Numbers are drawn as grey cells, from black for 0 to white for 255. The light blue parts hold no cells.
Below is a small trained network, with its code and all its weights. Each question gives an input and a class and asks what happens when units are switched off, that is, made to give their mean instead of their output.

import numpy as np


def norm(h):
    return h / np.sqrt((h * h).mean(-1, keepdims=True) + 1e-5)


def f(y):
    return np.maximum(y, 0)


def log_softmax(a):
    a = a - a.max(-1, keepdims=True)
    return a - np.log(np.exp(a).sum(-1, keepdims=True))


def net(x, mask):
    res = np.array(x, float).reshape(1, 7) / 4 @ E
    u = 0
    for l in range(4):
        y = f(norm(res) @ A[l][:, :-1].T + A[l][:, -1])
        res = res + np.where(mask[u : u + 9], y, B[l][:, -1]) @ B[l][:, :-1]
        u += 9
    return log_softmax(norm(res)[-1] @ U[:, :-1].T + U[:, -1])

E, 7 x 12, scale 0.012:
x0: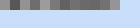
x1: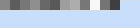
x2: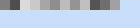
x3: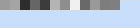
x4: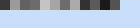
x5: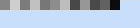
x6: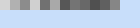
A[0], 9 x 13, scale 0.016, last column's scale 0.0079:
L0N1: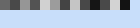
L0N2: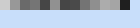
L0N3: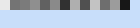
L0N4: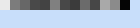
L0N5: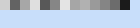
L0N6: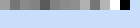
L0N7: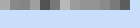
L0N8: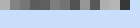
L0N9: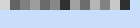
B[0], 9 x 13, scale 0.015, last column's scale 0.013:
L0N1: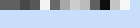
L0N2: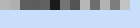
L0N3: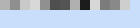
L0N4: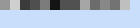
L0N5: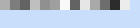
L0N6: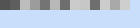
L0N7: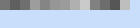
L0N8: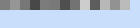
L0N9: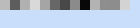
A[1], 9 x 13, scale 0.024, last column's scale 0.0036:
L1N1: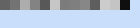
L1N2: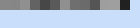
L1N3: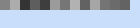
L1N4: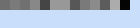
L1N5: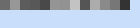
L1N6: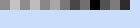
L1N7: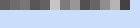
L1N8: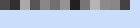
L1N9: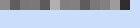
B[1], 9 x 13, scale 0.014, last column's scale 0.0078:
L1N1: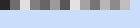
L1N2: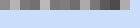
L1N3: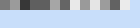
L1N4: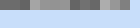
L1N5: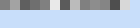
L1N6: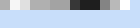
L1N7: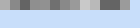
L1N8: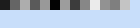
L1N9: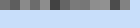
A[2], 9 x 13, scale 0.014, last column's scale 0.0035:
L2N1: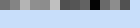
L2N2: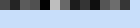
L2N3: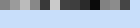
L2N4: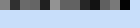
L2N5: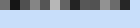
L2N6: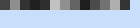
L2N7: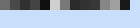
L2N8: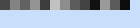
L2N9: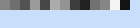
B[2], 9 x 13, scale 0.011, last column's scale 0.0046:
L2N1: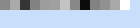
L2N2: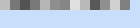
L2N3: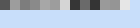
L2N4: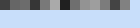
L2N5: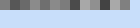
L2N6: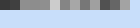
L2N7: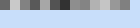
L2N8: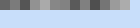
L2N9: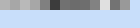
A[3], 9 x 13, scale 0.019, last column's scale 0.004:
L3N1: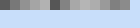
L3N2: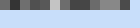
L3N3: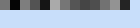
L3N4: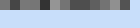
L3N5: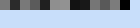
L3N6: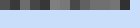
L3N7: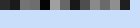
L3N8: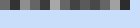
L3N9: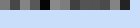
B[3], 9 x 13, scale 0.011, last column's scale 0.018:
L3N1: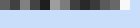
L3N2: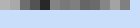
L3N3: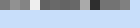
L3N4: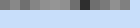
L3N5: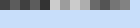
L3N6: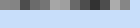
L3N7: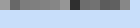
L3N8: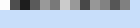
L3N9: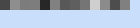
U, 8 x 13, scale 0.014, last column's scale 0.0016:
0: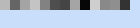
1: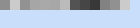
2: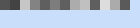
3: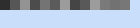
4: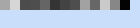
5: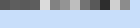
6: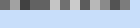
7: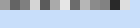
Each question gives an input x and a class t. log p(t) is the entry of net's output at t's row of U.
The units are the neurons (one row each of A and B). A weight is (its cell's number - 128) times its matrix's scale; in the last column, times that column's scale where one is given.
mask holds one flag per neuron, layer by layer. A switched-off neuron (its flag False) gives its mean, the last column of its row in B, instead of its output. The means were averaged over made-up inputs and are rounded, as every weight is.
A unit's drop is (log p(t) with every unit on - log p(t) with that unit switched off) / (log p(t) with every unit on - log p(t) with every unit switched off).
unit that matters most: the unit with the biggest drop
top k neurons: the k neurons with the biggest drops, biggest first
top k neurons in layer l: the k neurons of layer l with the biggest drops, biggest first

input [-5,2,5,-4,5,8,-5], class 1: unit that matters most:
L1N6
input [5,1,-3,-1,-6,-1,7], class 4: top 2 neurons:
L0N4, L0N2
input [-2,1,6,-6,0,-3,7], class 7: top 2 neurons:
L0N5, L0N4
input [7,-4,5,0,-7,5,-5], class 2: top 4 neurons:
L0N6, L1N1, L0N8, L0N1
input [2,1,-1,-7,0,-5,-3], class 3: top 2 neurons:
L1N8, L3N1
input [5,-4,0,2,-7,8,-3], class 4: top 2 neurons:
L0N4, L0N8
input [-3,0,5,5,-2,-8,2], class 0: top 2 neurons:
L0N9, L0N3
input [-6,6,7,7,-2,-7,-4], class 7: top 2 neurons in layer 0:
L0N5, L0N7
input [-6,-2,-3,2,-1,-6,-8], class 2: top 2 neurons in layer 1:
L1N1, L1N8
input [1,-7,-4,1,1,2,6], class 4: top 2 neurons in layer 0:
L0N4, L0N2
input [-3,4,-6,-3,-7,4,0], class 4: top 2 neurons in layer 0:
L0N2, L0N4
